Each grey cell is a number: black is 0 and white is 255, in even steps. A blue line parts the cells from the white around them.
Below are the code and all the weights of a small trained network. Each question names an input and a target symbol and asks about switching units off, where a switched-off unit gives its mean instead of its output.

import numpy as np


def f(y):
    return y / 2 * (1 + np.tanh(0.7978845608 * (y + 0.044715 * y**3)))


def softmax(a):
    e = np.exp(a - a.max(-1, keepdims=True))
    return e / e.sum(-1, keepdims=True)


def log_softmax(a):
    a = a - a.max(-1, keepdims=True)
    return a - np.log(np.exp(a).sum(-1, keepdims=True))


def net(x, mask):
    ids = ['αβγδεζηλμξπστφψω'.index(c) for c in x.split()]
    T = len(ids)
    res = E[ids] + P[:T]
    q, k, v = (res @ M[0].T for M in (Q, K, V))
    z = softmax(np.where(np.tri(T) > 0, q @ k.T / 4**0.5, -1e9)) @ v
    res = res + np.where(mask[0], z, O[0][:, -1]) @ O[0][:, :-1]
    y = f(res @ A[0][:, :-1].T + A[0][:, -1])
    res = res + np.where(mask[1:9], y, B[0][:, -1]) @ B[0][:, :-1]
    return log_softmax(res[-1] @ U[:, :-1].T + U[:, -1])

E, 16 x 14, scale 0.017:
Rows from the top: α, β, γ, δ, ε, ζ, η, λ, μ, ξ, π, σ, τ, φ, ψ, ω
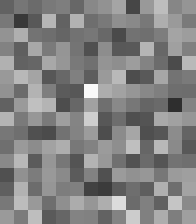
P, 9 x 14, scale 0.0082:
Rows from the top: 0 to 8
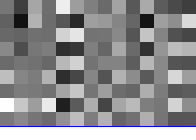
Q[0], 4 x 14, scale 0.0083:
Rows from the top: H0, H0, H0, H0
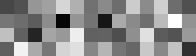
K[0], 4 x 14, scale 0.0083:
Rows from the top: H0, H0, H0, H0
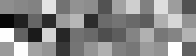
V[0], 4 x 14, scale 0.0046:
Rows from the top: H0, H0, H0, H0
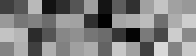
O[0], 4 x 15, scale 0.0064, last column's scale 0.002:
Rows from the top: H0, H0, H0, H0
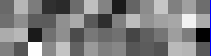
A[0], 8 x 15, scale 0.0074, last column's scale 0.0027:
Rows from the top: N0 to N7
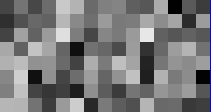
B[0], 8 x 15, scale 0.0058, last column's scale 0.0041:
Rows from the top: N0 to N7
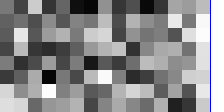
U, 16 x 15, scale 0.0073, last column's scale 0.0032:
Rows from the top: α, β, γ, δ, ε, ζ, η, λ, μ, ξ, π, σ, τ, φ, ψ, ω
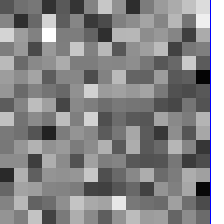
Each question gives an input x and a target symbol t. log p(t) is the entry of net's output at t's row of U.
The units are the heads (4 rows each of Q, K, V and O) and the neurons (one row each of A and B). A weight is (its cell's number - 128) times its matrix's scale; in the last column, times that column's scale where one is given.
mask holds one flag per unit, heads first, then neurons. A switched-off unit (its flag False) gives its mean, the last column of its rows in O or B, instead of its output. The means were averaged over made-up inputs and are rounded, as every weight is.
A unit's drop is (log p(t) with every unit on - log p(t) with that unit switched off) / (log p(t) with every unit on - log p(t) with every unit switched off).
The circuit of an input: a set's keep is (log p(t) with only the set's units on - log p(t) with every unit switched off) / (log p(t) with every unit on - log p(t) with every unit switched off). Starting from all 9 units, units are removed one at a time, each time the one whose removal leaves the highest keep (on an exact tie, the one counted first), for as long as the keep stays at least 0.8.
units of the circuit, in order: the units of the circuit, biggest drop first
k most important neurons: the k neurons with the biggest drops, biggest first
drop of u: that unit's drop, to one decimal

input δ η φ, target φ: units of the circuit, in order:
[N0]
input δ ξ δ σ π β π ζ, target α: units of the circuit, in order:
[N5 H0]
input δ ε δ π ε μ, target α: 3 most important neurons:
[N5 N7 N4]
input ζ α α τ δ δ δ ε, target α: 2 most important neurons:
[N5 N3]
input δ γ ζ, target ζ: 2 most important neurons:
[N7 N0]
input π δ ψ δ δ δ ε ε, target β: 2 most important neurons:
[N4 N2]
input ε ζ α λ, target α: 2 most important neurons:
[N3 N6]
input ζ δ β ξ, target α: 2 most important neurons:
[N5 N7]
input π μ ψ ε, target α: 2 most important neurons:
[N3 N6]
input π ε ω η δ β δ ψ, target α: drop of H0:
0.9
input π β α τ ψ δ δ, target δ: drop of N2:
0.1
